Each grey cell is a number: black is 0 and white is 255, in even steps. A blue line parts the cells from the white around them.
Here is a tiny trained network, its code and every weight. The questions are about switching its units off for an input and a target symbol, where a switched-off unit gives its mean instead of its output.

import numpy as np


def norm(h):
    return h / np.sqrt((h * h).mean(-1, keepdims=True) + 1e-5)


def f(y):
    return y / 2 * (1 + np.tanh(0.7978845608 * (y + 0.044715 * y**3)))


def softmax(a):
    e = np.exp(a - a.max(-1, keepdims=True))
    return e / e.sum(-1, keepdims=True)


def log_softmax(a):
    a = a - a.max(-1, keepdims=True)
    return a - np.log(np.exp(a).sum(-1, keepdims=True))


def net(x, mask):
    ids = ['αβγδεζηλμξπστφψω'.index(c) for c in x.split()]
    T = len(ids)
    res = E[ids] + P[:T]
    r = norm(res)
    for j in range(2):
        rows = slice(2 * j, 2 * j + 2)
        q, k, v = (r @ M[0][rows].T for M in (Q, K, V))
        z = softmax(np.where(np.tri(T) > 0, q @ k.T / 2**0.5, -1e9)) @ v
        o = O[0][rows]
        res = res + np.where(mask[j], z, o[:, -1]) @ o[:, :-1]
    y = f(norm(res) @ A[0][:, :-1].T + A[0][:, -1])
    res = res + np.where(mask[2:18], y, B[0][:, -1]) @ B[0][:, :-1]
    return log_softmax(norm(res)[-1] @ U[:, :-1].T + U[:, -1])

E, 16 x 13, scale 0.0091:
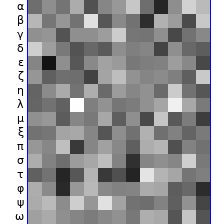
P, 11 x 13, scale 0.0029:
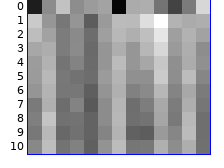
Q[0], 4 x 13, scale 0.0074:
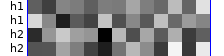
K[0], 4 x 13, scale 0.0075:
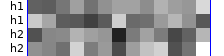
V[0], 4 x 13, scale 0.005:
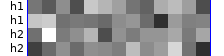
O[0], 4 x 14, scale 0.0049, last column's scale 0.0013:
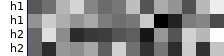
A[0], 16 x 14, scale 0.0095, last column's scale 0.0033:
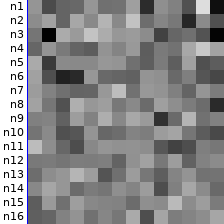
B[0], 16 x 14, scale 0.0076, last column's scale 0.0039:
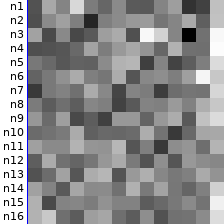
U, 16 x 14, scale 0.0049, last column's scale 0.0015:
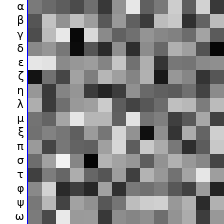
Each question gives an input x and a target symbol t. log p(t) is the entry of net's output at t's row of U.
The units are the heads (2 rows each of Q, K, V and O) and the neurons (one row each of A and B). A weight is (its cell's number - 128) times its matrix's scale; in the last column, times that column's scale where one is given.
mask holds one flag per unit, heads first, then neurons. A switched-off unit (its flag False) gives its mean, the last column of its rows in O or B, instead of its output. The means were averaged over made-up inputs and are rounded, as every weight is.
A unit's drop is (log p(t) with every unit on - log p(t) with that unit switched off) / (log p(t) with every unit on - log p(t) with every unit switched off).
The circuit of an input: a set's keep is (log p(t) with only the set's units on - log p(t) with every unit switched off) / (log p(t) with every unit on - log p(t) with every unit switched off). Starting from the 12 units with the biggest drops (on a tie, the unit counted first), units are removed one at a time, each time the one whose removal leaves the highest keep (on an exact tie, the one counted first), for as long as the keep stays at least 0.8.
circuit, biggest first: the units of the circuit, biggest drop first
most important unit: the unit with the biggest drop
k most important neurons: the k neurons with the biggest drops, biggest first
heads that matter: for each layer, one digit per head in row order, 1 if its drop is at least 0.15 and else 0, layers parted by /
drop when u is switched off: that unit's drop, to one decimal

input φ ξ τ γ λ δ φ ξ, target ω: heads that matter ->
10
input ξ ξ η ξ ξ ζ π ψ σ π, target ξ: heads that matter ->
01
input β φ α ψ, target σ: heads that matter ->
00
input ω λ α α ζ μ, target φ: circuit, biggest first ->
n16, n8, n2
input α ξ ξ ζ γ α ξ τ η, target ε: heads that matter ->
10
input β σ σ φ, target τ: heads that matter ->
00
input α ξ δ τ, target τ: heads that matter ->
00
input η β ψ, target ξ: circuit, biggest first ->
h2
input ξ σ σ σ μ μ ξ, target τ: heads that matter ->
10
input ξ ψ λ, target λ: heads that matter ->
00
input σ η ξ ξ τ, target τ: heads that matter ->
00
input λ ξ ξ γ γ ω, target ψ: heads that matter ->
01
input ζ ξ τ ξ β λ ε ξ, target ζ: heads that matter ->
11
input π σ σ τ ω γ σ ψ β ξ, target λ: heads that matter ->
11
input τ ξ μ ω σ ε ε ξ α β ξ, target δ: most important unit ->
h1
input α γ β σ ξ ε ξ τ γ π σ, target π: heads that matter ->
01
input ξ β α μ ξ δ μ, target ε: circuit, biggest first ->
h1, n11
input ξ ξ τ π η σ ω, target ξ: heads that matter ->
01
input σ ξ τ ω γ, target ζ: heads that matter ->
00
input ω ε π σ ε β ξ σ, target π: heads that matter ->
01
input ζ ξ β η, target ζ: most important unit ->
h2
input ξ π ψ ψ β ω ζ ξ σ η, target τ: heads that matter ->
10
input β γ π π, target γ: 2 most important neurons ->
n7, n3
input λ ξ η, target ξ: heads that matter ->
11
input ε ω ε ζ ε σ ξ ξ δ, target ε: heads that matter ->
10
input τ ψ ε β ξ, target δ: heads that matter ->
11
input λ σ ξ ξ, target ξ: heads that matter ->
11
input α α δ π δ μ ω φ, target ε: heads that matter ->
10
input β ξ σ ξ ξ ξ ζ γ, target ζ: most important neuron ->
n7
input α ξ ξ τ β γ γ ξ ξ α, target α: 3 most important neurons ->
n9, n4, n14
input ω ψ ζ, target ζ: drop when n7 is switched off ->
0.2
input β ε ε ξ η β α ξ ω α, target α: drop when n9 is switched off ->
0.5
